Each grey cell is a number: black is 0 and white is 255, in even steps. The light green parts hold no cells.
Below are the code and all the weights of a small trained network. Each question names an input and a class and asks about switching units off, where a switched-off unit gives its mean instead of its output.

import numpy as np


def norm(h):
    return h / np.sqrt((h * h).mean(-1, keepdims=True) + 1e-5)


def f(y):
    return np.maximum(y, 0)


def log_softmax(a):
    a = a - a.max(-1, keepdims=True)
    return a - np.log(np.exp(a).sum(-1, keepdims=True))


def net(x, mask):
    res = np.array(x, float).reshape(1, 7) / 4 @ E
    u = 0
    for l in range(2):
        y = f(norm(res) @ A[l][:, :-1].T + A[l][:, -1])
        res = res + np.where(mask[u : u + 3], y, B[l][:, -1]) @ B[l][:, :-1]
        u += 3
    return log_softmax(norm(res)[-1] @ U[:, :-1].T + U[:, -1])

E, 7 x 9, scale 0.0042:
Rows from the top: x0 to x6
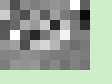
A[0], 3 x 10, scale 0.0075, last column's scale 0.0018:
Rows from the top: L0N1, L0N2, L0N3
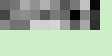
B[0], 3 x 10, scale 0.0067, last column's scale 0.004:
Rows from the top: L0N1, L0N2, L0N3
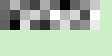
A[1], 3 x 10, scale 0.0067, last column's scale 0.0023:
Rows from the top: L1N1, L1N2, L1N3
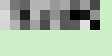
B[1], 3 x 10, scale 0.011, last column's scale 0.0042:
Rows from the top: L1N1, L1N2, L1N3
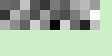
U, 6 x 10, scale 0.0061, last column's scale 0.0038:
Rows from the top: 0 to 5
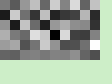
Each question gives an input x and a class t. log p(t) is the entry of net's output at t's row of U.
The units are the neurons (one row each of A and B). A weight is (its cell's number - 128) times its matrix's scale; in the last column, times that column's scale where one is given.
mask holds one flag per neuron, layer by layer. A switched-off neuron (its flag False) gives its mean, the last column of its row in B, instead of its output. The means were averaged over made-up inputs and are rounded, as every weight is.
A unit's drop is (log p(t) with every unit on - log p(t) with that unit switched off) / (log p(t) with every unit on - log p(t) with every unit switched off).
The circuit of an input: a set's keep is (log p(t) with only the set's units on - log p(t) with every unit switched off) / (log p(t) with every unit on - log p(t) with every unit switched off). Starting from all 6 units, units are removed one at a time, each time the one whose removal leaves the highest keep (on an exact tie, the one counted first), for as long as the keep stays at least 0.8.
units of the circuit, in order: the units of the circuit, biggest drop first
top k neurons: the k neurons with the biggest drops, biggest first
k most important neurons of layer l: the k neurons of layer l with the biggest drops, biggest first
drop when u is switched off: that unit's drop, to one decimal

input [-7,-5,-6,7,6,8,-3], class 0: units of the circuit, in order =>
L0N2, L1N2
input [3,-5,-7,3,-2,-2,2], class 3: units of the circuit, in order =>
L1N3, L0N3, L0N2
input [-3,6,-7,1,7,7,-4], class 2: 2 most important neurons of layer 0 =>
L0N3, L0N1
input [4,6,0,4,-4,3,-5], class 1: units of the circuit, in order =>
L0N2, L0N3, L1N2
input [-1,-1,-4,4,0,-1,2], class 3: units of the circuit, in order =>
L1N3, L0N3
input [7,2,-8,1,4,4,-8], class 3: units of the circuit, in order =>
L1N3, L0N2
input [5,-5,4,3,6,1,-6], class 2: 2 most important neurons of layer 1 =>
L1N2, L1N3
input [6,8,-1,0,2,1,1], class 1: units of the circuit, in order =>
L1N2, L0N2
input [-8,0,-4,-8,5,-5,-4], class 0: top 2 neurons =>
L0N2, L0N3
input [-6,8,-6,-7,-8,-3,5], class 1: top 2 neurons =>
L1N2, L0N3
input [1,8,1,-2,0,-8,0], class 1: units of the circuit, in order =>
L1N2
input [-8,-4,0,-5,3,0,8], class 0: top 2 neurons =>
L0N2, L1N2
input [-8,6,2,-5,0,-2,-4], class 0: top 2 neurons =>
L0N2, L0N1
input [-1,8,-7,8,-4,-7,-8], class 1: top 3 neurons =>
L1N2, L0N2, L0N3
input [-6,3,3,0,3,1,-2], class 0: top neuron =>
L0N2
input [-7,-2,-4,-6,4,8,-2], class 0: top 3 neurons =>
L0N2, L1N2, L0N3
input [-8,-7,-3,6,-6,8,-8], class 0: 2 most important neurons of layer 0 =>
L0N2, L0N1
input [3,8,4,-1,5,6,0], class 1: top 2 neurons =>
L1N2, L0N2
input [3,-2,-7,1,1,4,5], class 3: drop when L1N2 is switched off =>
0.0
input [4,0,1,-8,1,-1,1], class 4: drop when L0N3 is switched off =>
0.6
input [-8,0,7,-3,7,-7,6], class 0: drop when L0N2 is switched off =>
0.3
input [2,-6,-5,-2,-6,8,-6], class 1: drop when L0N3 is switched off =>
0.4
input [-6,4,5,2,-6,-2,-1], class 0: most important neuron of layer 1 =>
L1N3
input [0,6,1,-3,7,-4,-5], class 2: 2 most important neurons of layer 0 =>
L0N3, L0N1
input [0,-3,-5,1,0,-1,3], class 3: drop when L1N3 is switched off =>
0.9
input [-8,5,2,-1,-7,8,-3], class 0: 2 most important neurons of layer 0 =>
L0N2, L0N3
